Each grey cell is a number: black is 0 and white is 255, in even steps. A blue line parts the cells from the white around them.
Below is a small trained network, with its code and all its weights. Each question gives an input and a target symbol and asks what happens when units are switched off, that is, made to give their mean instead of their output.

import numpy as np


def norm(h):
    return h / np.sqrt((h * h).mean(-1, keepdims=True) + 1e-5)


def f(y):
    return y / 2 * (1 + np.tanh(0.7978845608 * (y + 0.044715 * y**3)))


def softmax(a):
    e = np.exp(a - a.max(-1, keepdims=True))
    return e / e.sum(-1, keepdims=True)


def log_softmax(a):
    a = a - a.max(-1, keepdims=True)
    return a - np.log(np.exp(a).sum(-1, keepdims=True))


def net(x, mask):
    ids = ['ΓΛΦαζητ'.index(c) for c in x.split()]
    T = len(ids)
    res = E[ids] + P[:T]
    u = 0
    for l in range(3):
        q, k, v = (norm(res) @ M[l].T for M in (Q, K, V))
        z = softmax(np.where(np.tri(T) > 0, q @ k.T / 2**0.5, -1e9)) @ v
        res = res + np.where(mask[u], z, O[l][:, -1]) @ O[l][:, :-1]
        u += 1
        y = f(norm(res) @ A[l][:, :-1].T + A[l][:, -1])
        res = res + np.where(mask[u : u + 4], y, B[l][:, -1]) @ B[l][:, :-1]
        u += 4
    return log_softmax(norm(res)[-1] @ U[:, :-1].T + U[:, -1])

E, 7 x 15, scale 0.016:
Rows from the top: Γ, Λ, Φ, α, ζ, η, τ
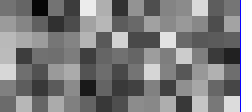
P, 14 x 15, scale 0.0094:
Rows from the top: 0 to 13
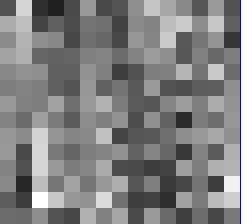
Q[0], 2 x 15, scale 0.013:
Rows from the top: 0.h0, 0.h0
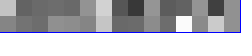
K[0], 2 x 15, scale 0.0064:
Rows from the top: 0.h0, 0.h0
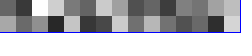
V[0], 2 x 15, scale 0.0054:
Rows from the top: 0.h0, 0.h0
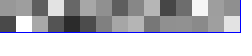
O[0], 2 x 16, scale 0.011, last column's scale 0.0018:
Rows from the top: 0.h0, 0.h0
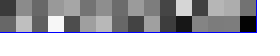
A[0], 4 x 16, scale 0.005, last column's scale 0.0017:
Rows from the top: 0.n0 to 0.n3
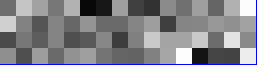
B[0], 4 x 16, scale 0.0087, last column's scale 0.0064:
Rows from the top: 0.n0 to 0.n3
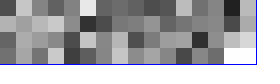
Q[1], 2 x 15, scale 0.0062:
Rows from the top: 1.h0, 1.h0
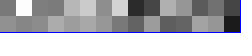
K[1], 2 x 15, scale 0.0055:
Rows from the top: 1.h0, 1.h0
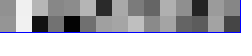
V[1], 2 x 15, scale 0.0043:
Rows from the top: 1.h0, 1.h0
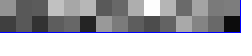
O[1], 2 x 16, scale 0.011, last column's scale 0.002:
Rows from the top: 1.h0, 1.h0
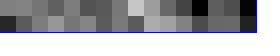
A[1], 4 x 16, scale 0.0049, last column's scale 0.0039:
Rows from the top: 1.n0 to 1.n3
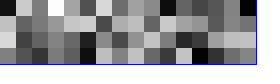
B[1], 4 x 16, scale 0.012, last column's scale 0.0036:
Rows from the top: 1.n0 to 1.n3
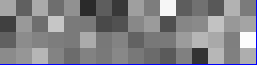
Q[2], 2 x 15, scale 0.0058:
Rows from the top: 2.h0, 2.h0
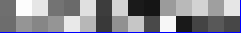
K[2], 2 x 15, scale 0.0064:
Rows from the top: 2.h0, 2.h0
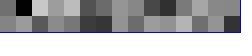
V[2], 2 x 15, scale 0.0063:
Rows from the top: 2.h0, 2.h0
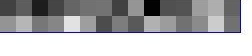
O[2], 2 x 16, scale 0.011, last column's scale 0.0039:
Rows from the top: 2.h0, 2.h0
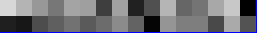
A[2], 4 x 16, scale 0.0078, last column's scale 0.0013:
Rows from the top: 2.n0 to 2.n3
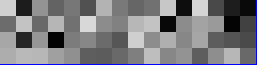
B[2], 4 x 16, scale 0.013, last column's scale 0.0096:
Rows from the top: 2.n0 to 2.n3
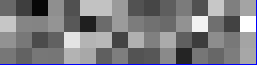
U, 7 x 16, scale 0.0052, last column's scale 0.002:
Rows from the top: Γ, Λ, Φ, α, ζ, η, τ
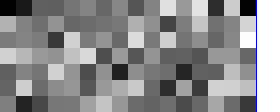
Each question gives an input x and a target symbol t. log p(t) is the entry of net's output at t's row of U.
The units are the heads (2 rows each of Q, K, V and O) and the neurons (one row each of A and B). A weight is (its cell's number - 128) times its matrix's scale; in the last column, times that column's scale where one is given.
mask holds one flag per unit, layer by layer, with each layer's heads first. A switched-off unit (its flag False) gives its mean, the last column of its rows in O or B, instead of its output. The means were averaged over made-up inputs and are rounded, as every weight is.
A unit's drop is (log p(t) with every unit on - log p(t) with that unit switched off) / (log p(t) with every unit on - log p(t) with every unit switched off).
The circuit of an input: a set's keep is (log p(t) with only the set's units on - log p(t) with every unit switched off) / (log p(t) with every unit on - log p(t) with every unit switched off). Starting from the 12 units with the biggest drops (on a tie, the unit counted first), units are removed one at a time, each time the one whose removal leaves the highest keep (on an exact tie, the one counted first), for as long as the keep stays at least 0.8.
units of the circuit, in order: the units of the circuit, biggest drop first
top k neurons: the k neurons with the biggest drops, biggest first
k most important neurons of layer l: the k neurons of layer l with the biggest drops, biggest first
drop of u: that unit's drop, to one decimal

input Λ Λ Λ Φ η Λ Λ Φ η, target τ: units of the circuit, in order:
0.h0, 2.n0
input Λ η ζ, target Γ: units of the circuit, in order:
1.n2, 2.h0
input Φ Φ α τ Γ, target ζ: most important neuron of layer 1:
1.n0
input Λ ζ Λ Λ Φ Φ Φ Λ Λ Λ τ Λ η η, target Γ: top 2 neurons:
0.n3, 2.n1
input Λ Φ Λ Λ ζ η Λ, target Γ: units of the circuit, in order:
1.h0, 0.h0
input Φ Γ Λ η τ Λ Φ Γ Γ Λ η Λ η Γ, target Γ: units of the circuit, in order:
0.h0, 1.h0
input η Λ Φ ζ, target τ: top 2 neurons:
2.n0, 0.n3
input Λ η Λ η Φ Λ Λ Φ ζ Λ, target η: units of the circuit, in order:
0.h0, 1.n3
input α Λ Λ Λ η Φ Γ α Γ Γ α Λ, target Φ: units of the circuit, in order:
0.h0, 2.n2
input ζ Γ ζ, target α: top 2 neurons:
2.n3, 2.n1
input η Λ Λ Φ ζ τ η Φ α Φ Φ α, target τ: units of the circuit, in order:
0.h0, 2.n0
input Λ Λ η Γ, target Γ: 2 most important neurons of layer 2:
2.n2, 2.n1
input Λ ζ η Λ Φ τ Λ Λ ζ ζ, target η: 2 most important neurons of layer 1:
1.n2, 1.n3
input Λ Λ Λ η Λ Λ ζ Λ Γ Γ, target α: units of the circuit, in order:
2.h0
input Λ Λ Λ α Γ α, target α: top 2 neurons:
0.n3, 2.n3
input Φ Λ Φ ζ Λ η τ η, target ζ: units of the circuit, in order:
0.h0, 1.n0
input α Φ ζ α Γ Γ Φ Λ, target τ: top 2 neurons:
2.n0, 0.n3
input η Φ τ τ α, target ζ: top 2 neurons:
1.n0, 1.n3
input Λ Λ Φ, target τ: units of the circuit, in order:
2.h0, 2.n0, 0.n2
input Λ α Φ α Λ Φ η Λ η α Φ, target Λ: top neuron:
0.n0
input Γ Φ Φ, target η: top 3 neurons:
0.n3, 2.n1, 2.n3
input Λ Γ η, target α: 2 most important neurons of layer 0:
0.n0, 0.n3
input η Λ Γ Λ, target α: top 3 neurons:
0.n3, 2.n3, 0.n1
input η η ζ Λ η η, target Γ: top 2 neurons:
2.n1, 0.n3
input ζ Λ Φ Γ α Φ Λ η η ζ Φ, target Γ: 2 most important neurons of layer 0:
0.n0, 0.n1
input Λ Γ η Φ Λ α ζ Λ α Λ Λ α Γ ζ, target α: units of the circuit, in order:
2.h0, 2.n3
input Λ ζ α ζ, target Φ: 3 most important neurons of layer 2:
2.n2, 2.n0, 2.n1
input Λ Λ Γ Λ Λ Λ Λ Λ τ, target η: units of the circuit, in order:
0.h0
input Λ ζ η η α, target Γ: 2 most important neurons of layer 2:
2.n1, 2.n3
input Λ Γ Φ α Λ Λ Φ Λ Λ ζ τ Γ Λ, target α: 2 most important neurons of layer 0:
0.n3, 0.n2
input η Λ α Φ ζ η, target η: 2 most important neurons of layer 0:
0.n3, 0.n0
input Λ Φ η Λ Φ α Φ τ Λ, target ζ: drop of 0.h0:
1.0
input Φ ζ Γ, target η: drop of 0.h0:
0.9
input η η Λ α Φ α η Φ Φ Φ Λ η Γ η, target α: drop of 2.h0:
1.0
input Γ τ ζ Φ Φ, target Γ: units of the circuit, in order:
2.h0
